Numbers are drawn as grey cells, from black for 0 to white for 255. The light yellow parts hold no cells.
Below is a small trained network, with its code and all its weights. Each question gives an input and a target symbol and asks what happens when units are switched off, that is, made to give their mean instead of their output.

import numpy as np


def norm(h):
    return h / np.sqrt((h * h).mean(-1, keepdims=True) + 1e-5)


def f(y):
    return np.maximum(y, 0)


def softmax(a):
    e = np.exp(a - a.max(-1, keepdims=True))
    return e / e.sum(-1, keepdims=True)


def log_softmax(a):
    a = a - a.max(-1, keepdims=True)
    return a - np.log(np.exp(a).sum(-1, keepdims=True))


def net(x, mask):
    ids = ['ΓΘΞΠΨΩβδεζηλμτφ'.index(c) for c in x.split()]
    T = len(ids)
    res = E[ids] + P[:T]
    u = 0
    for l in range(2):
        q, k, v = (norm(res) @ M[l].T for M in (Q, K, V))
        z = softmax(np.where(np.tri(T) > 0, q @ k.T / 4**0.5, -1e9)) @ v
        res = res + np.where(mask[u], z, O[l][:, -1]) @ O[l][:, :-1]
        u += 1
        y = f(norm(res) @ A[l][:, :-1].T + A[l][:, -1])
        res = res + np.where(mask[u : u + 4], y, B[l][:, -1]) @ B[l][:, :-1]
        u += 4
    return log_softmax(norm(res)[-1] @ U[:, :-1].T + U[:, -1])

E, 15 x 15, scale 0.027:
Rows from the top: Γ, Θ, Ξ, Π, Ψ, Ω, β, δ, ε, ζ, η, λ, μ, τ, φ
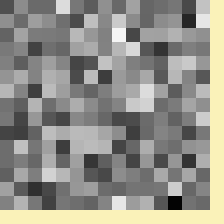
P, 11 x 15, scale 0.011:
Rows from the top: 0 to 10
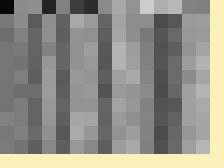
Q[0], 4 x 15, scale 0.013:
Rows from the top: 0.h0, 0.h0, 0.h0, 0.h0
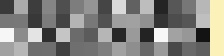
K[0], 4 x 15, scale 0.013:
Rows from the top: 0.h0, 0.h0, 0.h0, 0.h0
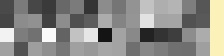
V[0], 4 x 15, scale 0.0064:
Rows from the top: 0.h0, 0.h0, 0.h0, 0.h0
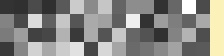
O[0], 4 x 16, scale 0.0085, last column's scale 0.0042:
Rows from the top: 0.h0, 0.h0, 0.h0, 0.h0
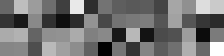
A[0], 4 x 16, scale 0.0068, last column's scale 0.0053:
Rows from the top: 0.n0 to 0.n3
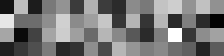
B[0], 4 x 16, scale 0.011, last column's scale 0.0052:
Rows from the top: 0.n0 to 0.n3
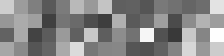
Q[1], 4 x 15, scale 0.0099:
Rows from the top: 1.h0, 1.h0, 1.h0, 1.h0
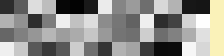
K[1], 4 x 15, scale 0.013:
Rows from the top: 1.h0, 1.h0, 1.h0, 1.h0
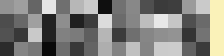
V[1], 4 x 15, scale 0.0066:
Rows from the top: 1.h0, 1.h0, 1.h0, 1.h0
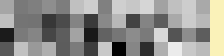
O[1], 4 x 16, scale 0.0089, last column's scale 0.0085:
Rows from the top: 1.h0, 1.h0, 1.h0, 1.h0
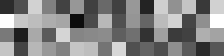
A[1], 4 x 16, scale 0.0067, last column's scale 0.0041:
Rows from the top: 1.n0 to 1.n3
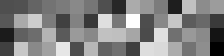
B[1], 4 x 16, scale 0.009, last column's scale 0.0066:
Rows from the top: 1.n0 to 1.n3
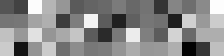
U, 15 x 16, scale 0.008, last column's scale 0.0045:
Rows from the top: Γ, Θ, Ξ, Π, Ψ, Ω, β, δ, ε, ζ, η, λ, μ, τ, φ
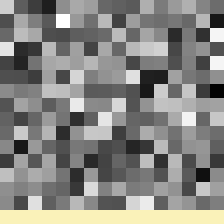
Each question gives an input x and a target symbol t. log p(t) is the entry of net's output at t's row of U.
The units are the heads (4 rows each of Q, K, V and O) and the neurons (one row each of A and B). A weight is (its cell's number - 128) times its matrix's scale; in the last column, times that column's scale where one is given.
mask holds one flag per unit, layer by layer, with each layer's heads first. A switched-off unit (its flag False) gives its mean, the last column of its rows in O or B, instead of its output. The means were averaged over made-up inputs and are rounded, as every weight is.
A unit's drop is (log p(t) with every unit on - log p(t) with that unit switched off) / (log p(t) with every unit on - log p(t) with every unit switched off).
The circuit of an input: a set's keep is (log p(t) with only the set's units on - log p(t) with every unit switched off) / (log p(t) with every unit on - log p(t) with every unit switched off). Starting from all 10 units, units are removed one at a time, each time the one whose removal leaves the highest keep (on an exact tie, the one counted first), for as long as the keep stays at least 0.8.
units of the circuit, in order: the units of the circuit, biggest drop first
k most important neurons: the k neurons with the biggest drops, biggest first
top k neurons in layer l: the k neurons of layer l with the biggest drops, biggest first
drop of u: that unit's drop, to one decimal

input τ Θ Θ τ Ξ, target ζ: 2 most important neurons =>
1.n1, 0.n2
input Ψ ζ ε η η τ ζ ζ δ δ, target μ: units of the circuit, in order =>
1.h0
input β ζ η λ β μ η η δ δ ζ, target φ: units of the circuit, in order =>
1.h0, 1.n2, 0.h0
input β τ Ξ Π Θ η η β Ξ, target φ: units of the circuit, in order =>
1.n2, 0.h0, 1.h0
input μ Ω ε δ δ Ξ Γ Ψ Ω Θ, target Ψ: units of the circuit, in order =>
1.h0, 0.h0
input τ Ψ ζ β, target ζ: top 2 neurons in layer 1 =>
1.n1, 1.n3
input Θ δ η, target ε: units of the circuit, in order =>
0.h0, 0.n3, 1.h0
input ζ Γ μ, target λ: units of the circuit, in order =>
1.h0, 0.h0
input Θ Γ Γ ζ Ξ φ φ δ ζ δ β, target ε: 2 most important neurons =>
0.n3, 1.n0
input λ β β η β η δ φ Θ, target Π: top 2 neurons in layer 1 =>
1.n3, 1.n0
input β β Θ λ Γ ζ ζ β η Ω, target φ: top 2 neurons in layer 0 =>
0.n3, 0.n1
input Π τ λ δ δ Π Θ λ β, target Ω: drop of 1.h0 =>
0.2
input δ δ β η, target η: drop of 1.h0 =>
0.5
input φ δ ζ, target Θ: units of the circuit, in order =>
1.h0
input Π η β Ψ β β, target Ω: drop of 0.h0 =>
0.9
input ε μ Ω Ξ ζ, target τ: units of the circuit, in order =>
1.h0, 0.h0
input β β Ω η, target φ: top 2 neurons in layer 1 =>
1.n2, 1.n0
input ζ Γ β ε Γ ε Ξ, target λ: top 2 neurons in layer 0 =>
0.n2, 0.n3
